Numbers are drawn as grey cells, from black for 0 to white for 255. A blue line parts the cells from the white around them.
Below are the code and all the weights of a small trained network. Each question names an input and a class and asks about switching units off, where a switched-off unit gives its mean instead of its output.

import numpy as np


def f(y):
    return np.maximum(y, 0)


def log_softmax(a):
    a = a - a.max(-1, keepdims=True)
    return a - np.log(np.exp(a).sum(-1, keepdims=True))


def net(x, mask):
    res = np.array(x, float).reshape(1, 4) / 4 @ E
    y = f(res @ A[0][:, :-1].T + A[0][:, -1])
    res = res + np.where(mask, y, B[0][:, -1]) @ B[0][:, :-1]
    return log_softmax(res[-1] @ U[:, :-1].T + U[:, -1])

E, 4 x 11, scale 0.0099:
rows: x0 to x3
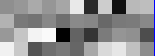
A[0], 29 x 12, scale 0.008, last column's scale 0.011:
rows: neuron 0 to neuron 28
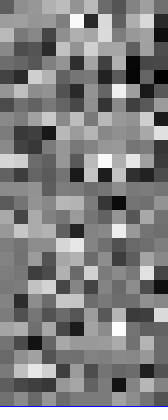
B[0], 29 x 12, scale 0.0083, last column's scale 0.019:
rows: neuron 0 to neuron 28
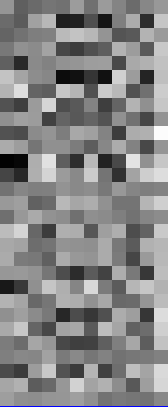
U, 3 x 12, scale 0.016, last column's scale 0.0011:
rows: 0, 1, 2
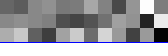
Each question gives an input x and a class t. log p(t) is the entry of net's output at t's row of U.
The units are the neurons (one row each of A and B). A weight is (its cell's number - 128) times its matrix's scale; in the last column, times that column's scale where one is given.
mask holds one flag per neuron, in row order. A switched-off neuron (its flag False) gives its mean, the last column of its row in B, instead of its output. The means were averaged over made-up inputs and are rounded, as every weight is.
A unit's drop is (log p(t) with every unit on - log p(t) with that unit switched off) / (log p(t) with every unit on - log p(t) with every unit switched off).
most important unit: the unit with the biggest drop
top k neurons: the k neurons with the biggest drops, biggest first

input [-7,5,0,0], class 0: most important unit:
neuron 12
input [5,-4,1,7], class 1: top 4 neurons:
(neuron 1; neuron 12; neuron 9; neuron 20)
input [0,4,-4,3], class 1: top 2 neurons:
(neuron 12; neuron 19)
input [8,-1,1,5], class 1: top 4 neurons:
(neuron 1; neuron 12; neuron 9; neuron 8)
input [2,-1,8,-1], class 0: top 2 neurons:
(neuron 20; neuron 26)
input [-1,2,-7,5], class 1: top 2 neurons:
(neuron 19; neuron 3)
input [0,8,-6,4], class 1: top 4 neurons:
(neuron 19; neuron 12; neuron 3; neuron 24)
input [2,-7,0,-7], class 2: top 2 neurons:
(neuron 11; neuron 12)
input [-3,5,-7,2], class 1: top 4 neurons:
(neuron 19; neuron 3; neuron 24; neuron 22)
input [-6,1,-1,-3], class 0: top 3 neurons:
(neuron 12; neuron 4; neuron 1)
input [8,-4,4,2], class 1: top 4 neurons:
(neuron 1; neuron 12; neuron 9; neuron 8)
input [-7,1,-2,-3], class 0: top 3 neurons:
(neuron 12; neuron 4; neuron 1)
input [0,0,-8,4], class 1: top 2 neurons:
(neuron 19; neuron 3)
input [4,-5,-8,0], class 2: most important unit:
neuron 27
